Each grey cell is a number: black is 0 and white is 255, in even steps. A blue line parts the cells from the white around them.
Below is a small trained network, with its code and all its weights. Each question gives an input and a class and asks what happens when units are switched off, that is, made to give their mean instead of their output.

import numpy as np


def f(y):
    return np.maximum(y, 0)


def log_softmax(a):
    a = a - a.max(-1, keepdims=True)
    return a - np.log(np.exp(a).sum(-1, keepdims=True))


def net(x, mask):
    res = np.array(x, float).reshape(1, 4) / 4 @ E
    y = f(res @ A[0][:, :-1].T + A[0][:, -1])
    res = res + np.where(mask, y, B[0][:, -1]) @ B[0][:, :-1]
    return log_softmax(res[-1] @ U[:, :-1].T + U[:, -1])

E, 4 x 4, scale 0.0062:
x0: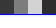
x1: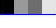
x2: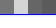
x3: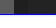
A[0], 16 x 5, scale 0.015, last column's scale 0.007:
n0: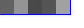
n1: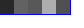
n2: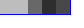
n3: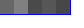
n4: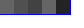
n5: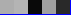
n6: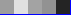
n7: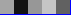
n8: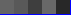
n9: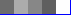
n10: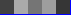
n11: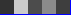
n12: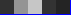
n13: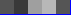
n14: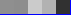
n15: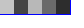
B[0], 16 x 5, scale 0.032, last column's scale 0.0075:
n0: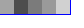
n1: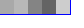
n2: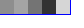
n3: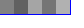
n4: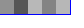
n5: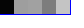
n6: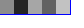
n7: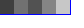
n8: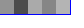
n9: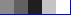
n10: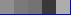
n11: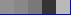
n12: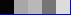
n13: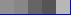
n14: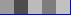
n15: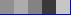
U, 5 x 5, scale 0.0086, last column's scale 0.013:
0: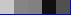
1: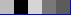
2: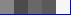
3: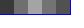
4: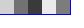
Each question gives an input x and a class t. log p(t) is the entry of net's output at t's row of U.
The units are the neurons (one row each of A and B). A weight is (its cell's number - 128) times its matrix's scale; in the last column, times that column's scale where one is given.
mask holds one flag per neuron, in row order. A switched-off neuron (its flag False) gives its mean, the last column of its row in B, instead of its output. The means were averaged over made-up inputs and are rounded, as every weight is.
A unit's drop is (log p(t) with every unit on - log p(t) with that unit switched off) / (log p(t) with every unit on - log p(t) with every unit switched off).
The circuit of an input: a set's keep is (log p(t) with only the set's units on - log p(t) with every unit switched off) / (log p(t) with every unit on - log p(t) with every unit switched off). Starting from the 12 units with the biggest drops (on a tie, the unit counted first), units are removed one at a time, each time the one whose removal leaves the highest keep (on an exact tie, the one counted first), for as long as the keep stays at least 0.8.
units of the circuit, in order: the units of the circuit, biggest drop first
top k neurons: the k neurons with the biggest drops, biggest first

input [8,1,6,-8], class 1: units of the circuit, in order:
n6
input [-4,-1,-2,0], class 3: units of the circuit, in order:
n9, n0, n2
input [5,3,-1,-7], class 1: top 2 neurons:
n14, n6
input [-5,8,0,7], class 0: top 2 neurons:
n1, n11
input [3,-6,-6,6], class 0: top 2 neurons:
n15, n6
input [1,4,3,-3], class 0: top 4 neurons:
n11, n10, n7, n5
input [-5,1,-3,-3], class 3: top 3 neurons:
n9, n5, n0
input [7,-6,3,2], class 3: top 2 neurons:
n12, n1
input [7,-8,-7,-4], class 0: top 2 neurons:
n15, n5
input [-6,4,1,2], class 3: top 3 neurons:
n5, n9, n2
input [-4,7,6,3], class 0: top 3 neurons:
n11, n1, n10
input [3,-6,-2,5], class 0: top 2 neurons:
n15, n2
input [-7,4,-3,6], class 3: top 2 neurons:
n5, n7
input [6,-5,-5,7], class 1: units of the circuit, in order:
n4
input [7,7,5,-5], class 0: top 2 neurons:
n11, n10
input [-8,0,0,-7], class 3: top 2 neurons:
n5, n0
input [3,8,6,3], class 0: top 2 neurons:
n11, n1
